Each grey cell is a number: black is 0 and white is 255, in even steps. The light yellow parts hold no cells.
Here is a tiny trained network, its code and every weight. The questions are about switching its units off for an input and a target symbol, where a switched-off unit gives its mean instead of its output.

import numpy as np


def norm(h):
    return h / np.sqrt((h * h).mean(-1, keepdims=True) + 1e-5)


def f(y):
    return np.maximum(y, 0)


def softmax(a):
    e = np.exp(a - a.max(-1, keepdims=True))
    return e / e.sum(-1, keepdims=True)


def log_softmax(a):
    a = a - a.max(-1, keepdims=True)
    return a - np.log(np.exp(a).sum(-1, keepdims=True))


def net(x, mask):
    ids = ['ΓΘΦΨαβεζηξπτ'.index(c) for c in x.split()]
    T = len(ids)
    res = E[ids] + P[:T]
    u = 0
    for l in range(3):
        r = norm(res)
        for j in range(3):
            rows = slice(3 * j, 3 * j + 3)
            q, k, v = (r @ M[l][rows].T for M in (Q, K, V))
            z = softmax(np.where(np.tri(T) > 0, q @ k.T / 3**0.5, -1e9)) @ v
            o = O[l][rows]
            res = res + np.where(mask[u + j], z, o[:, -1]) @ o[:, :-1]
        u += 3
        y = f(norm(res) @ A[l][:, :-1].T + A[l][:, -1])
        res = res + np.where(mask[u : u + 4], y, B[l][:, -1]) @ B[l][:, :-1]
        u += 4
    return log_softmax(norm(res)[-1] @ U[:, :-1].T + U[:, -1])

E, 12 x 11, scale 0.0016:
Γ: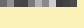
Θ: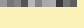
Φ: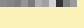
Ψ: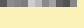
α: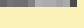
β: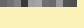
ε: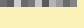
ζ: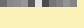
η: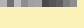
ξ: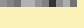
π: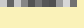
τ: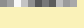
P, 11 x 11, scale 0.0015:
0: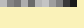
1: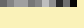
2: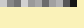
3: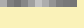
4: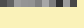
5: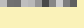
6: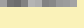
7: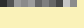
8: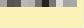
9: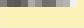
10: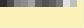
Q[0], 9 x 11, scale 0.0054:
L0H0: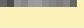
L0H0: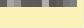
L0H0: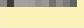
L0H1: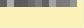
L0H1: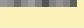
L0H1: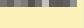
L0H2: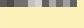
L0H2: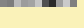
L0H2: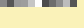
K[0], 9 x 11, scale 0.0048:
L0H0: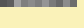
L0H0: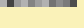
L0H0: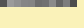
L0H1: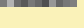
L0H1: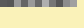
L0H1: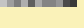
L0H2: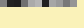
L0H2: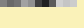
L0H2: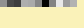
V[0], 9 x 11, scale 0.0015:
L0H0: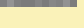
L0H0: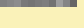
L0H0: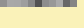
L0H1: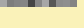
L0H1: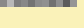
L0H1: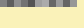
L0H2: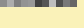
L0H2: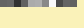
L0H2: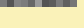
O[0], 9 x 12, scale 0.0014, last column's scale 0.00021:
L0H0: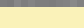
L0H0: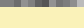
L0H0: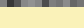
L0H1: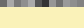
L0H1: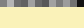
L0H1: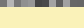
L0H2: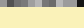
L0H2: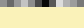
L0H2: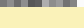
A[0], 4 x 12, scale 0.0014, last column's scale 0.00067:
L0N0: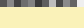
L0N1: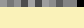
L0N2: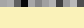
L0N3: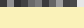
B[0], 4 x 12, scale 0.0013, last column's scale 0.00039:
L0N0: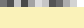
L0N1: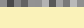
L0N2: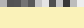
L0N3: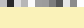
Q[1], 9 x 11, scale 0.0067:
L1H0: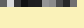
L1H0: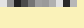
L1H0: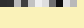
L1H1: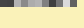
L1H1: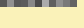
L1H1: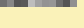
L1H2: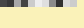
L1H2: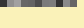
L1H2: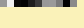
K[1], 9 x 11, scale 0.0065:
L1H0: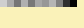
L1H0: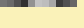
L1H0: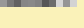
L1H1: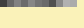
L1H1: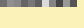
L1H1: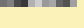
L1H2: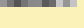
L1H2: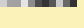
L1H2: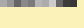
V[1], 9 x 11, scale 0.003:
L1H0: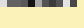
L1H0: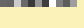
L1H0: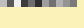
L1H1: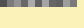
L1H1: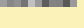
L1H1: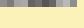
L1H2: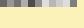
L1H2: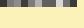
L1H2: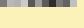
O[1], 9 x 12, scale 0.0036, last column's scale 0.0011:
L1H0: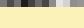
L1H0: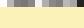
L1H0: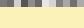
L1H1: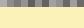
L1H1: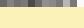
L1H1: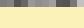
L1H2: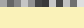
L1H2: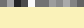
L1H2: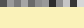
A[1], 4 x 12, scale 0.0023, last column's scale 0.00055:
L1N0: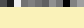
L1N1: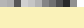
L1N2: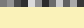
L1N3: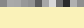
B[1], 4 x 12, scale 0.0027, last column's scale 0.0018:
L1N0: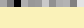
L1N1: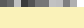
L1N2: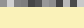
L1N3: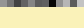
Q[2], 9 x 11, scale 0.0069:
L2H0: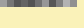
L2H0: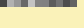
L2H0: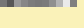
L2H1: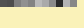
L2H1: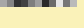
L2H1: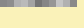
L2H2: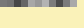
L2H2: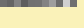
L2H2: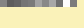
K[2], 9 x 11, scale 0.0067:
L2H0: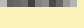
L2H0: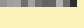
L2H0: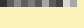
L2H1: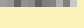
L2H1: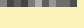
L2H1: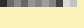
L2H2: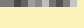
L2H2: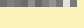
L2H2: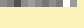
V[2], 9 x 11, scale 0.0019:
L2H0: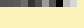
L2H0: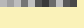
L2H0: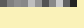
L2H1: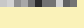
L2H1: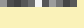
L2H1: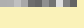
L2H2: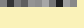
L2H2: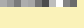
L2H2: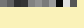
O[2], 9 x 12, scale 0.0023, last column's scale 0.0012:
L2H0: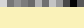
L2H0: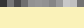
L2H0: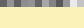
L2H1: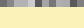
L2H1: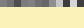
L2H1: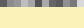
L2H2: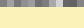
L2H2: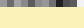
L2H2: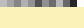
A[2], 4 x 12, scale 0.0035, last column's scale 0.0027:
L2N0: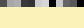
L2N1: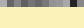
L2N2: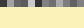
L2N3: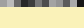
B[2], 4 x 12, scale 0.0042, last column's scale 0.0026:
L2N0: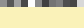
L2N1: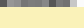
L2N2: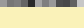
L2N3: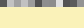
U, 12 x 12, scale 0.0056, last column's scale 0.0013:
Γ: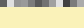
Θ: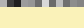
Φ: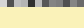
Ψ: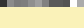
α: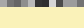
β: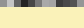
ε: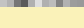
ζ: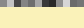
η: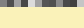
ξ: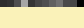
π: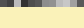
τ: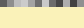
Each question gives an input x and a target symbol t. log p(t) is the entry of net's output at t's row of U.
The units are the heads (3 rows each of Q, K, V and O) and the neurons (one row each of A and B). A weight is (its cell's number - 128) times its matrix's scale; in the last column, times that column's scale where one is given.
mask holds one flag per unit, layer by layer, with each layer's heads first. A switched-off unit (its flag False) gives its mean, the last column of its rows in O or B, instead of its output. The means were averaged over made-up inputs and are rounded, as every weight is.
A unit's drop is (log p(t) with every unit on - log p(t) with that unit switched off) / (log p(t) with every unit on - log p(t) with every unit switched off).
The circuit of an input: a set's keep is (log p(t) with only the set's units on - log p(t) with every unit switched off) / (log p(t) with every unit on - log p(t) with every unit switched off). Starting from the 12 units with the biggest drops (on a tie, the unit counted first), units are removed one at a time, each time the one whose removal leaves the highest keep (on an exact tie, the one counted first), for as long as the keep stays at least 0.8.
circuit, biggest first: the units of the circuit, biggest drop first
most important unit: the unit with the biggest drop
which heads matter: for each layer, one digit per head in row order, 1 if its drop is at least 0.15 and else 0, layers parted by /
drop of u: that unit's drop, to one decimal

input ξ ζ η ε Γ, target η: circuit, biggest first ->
(L1H2; L2N0)
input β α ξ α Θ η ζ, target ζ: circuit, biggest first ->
(L1H0; L1H2)
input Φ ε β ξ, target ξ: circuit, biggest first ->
(L1H0)
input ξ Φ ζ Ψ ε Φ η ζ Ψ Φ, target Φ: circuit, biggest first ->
(L1H2; L2H0)
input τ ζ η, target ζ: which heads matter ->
000 / 100 / 000
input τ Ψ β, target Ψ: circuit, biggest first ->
(L1H0; L2H0; L1N1)
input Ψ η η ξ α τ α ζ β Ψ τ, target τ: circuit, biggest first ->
(L1H0; L1H2)
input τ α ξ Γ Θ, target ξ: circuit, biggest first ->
(L1H0; L0H2)
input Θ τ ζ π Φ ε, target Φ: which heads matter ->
000 / 101 / 000
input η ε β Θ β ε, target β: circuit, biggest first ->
(L1H2; L2N2; L1N2)
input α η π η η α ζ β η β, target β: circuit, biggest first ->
(L2N2; L1N2)
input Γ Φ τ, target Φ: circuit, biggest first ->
(L1H0; L1H2)
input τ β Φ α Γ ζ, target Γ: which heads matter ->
000 / 101 / 000
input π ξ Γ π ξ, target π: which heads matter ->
000 / 100 / 000
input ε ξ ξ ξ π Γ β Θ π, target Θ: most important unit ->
L1N0
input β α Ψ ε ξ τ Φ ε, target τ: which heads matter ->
000 / 001 / 000
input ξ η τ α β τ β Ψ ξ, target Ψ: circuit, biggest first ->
(L1H0; L1N1; L2H2; L1H2)
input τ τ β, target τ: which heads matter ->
000 / 000 / 000
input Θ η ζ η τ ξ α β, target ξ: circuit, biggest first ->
(L1H0; L2N2)
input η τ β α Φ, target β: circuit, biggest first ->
(L1H2; L2N2; L2H2)
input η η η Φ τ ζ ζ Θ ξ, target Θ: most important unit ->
L1H2
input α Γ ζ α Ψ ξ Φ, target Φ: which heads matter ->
000 / 001 / 000
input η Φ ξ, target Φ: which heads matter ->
000 / 001 / 000
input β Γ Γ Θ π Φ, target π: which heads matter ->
000 / 100 / 000
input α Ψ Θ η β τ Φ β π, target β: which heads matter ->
000 / 001 / 000
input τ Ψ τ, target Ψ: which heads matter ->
000 / 100 / 000
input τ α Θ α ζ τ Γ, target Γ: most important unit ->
L1H2
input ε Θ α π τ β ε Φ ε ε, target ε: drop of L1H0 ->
1.1
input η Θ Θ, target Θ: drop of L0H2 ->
0.0
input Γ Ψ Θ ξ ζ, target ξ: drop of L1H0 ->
1.2
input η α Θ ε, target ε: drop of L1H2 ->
0.1
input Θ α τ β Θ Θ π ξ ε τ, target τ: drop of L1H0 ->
0.2
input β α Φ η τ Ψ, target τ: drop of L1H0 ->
0.2
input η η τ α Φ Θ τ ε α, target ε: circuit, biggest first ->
(L1H0)
